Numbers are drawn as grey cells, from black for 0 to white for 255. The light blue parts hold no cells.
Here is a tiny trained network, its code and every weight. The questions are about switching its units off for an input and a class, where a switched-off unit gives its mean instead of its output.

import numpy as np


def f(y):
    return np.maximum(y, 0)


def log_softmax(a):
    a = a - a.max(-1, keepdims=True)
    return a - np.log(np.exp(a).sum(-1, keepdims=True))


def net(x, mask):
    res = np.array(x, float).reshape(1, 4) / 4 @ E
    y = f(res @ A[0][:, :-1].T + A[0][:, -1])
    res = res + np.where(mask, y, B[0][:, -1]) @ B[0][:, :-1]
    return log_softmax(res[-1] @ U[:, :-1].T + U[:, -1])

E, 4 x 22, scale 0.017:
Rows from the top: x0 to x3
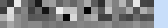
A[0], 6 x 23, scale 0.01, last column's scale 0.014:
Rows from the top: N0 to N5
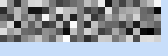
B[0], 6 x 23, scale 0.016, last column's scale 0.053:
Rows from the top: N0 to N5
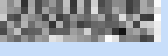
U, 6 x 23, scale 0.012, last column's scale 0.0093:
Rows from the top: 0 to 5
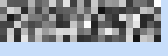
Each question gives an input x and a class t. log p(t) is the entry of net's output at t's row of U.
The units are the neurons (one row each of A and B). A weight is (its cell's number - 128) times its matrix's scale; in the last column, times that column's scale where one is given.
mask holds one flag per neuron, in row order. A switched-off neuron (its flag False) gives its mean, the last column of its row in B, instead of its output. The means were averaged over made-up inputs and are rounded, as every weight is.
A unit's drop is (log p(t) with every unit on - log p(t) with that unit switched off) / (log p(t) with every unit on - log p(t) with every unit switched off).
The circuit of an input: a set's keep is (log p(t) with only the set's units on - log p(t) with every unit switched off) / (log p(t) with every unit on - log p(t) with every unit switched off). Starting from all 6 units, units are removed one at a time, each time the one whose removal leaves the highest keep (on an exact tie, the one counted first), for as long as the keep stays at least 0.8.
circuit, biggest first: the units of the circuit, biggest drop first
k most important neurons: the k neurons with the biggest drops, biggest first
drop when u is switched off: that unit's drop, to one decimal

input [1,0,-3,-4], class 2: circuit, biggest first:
(N0)
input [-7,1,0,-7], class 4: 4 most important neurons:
(N5, N3, N1, N2)
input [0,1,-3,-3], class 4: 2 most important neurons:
(N0, N1)
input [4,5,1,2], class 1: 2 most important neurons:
(N5, N2)
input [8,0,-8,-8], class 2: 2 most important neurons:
(N2, N0)
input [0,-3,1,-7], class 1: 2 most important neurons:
(N5, N2)
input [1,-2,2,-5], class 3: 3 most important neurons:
(N1, N0, N3)
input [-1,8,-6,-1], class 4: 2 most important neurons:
(N5, N0)
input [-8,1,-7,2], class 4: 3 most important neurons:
(N5, N1, N2)
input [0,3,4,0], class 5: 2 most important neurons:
(N0, N3)
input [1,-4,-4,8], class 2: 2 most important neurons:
(N1, N2)
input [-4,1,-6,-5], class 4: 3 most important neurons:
(N5, N1, N2)
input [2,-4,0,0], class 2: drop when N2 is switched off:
0.4
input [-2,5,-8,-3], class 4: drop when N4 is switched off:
0.0
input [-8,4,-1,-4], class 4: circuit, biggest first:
(N5)
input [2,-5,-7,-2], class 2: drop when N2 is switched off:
0.7
